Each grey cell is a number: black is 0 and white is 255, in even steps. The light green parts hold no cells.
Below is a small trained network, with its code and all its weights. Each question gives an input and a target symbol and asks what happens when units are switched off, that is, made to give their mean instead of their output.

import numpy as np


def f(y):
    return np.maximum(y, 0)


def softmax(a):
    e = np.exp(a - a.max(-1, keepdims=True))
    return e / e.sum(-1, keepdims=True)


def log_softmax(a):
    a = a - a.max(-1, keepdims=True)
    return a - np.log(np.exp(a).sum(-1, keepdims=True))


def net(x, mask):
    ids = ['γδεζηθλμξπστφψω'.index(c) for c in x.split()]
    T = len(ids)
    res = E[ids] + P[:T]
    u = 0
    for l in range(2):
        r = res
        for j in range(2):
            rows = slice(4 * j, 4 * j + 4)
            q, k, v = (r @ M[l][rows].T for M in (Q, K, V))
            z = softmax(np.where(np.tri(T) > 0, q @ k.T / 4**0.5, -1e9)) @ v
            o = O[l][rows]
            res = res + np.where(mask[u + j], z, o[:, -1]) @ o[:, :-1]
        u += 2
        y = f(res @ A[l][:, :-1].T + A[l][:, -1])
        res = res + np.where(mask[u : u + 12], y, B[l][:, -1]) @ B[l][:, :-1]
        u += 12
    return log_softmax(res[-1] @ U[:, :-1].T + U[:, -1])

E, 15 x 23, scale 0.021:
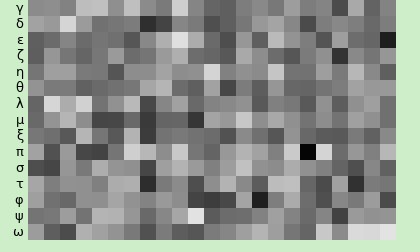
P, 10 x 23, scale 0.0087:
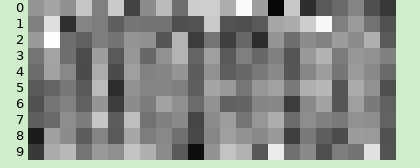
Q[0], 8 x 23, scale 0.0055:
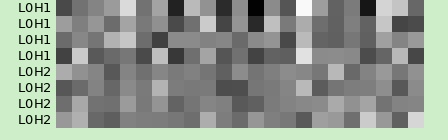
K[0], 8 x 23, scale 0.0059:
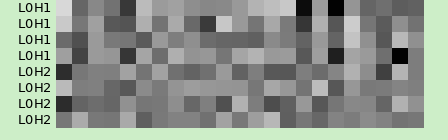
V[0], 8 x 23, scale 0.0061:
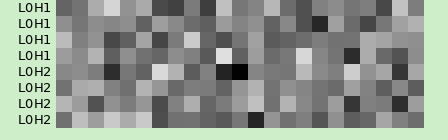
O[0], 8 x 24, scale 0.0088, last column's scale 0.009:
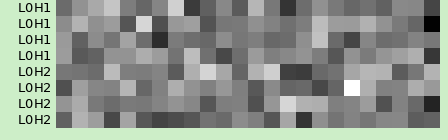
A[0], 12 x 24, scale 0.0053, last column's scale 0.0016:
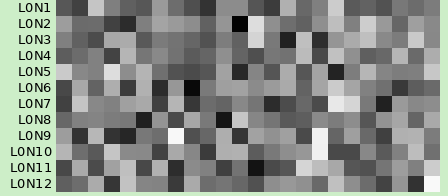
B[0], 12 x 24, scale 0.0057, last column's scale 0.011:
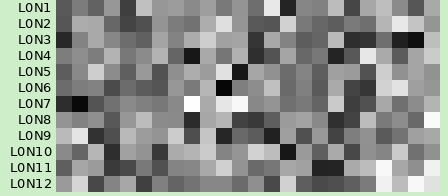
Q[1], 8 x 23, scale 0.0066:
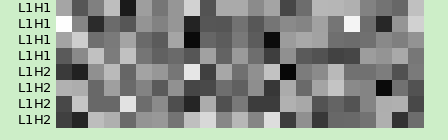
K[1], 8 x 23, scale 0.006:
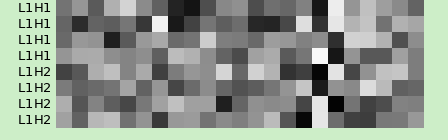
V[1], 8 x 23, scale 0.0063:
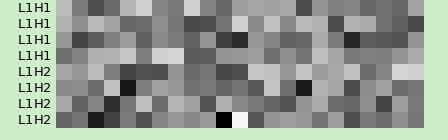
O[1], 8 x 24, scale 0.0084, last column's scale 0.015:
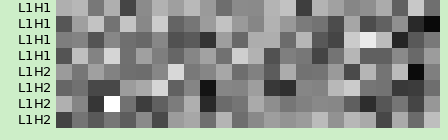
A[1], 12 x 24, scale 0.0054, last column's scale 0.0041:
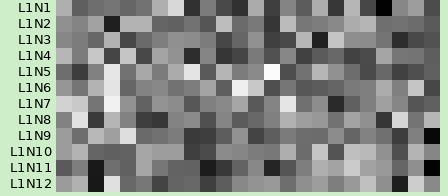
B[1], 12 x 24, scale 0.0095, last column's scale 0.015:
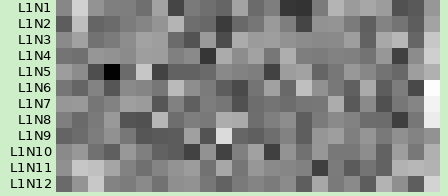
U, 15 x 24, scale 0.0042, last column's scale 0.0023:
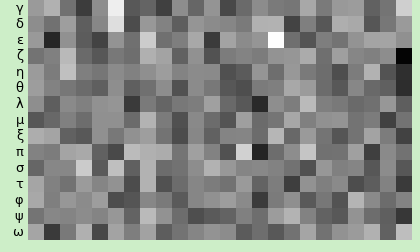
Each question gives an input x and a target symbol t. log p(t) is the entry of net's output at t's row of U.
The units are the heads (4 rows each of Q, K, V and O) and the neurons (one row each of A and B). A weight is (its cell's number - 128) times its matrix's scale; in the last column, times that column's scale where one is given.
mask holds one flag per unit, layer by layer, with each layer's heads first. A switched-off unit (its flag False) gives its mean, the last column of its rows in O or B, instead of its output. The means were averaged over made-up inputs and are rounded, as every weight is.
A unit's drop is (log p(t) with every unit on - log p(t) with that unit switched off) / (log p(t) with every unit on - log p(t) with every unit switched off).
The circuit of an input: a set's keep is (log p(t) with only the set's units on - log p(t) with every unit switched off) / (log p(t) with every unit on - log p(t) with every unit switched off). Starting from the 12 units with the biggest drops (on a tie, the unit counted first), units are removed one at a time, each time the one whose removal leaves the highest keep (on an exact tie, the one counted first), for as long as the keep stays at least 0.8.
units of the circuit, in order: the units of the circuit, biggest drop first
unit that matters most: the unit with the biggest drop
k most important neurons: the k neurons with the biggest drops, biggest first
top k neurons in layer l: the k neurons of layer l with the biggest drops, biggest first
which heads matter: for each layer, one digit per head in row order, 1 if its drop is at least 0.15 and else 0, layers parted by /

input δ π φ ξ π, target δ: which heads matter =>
11 / 01
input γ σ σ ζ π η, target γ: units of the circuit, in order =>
(L0H1 L1H2)
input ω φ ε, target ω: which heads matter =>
11 / 01
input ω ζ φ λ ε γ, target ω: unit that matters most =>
L0H1
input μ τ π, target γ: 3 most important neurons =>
(L0N9 L1N1 L1N10)
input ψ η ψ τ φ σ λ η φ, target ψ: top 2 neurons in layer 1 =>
(L1N6 L1N12)
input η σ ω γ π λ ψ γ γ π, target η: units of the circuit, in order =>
(L1H1 L0H2)
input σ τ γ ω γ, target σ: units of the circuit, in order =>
(L0H1 L0H2 L1H1 L0N9)
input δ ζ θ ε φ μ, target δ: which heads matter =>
10 / 01
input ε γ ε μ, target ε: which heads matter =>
11 / 11
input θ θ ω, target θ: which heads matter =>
11 / 01
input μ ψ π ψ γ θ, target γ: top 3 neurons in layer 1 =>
(L1N6 L1N2 L1N11)
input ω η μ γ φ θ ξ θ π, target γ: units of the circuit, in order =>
(L0N9 L1N10 L1H2)
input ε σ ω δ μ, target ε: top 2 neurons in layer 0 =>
(L0N11 L0N8)
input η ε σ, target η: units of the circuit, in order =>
(L1H1)
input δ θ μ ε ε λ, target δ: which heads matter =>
10 / 01
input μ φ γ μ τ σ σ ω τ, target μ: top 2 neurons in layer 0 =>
(L0N6 L0N1)
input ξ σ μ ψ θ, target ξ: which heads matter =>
11 / 01
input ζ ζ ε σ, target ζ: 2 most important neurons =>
(L1N11 L0N6)
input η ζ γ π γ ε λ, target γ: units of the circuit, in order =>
(L1H2)
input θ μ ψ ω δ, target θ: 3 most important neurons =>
(L1N5 L0N10 L1N8)
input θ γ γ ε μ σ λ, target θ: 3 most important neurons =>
(L1N5 L0N10 L1N8)
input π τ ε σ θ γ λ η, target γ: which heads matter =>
10 / 11
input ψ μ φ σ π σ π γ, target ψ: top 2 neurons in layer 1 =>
(L1N6 L1N12)
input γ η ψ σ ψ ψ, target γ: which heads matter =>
00 / 01
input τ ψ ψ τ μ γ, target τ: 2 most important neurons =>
(L1N7 L0N10)
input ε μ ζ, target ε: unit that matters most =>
L0H2
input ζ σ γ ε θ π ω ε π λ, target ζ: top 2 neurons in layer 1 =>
(L1N11 L1N12)
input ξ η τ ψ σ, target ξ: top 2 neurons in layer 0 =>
(L0N1 L0N6)
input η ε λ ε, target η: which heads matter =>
01 / 10
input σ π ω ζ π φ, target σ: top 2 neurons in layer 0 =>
(L0N9 L0N7)
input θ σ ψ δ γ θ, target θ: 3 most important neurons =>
(L1N5 L0N10 L1N8)
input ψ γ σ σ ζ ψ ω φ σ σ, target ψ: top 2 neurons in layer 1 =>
(L1N6 L1N12)
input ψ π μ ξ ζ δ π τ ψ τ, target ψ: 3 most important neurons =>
(L1N6 L1N12 L0N9)
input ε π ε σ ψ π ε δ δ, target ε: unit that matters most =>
L0H2
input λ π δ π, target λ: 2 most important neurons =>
(L0N7 L0N1)
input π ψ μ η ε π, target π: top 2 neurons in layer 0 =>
(L0N12 L0N11)
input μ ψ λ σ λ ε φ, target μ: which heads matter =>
10 / 11
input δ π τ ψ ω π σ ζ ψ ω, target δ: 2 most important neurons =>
(L0N5 L1N4)
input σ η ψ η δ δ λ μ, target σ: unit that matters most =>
L0H1
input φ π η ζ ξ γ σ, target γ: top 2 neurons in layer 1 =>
(L1N2 L1N6)
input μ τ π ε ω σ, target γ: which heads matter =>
10 / 11
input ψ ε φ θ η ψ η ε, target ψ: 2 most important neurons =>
(L1N6 L1N12)
